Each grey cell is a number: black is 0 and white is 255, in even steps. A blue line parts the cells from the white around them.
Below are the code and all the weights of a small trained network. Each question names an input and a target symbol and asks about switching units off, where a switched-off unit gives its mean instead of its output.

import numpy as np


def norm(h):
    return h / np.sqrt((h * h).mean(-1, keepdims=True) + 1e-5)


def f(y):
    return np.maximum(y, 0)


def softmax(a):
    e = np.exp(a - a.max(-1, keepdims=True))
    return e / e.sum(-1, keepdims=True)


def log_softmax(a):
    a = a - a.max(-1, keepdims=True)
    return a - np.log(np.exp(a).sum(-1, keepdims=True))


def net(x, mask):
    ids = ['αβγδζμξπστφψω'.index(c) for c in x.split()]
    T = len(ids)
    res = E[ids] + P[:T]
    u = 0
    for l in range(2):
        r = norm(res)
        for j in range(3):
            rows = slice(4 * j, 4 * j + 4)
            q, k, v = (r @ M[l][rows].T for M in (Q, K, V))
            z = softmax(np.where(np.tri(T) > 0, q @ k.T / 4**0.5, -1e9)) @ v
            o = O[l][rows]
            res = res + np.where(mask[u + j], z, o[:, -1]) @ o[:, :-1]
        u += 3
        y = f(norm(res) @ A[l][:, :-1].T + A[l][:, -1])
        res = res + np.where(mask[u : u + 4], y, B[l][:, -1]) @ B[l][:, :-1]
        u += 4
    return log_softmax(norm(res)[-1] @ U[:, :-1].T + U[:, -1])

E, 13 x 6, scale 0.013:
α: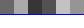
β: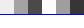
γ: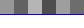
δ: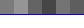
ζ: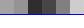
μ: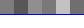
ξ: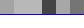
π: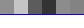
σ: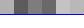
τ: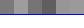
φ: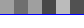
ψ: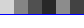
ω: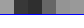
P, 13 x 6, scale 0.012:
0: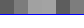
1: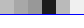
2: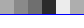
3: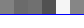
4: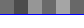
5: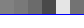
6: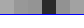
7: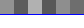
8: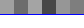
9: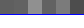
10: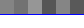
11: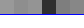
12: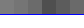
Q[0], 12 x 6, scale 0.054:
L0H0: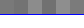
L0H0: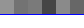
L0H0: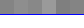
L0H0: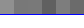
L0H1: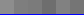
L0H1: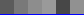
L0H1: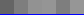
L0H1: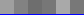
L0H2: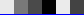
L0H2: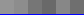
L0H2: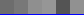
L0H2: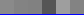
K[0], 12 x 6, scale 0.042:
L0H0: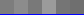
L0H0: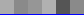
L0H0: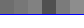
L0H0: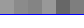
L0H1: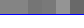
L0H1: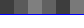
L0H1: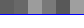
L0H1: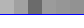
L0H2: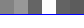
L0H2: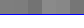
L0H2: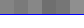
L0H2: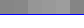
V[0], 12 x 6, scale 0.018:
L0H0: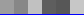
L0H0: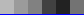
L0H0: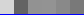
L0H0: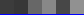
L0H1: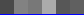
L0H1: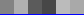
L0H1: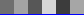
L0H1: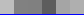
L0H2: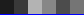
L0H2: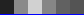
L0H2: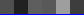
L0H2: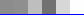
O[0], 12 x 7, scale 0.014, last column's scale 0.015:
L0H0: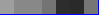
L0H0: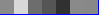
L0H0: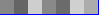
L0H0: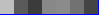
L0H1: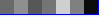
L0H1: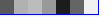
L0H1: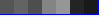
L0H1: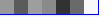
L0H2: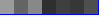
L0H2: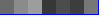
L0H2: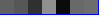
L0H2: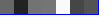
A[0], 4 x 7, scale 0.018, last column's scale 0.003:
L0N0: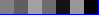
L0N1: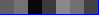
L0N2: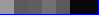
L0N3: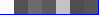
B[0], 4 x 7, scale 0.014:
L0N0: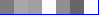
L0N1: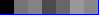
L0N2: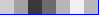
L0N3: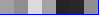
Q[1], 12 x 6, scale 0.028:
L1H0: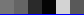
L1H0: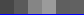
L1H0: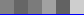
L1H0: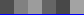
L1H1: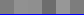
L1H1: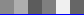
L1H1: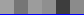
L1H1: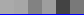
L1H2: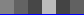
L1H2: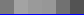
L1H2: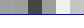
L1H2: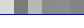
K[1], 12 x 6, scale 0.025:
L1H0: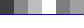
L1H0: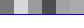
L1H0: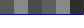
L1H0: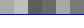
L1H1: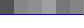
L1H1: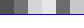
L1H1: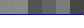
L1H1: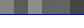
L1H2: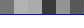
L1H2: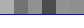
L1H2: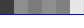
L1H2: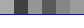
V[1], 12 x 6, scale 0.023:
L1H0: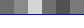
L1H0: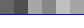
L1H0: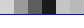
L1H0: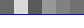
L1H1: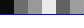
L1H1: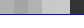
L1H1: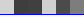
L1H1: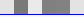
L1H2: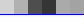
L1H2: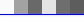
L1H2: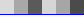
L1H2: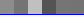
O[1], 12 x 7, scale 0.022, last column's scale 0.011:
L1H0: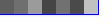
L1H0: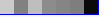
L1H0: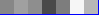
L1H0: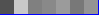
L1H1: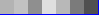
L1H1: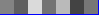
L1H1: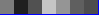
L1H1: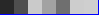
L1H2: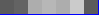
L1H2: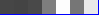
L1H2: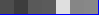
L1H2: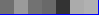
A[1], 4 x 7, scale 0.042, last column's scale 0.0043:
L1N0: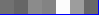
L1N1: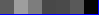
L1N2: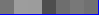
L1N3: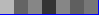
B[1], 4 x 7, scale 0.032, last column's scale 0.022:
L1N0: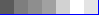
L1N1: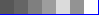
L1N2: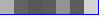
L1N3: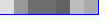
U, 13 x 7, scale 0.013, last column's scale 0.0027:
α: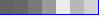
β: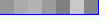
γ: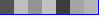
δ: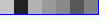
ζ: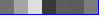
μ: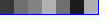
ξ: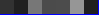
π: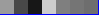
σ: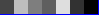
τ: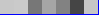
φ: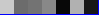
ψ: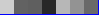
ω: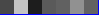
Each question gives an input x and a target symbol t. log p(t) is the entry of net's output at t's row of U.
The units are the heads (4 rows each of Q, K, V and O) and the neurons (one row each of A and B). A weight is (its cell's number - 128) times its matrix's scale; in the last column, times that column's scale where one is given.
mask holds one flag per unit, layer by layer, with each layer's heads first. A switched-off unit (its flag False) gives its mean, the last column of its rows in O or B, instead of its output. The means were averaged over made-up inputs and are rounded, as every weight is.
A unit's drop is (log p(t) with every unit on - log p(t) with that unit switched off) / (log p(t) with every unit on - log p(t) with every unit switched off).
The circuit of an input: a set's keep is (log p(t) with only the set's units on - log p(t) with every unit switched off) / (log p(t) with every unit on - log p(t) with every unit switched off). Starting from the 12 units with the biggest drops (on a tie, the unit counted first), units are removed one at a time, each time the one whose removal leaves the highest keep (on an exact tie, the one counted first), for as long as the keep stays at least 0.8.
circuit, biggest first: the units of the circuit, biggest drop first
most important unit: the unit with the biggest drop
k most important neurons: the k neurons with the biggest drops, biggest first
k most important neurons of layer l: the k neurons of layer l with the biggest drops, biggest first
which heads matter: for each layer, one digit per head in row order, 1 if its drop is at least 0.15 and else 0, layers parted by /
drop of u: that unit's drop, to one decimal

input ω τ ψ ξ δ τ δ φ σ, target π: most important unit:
L0H1
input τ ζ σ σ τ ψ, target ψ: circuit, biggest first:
(L0H2, L1N3)
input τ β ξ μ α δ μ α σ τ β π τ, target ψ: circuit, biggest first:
(L1H1, L0H1, L0H2, L1N2)
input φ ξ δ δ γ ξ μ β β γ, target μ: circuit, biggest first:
(L1H0, L1N0)
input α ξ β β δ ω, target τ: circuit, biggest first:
(L1H1, L0H1, L0H0, L1H2)
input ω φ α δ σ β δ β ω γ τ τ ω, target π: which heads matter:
111 / 010
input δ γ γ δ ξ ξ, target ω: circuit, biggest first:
(L0H2, L0H0)
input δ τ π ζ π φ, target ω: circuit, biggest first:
(L0H2, L0H0)
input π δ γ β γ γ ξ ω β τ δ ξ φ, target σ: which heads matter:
110 / 111
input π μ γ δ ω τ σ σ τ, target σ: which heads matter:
100 / 000
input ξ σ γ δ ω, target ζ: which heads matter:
001 / 000
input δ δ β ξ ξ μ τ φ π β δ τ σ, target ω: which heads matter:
011 / 010
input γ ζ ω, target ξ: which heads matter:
001 / 000
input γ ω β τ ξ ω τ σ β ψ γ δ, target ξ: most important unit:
L0H2
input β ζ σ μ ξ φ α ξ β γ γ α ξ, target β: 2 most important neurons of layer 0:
(L0N0, L0N2)
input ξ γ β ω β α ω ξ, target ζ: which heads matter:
001 / 010
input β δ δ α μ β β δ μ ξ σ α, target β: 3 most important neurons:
(L0N0, L1N1, L0N2)
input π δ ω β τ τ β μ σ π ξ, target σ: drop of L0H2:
0.1
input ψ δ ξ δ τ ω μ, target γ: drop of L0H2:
0.1
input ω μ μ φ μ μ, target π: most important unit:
L0H1
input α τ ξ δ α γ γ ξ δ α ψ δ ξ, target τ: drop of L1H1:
0.3
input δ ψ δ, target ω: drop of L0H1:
0.2
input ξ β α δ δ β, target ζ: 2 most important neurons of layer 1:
(L1N0, L1N2)
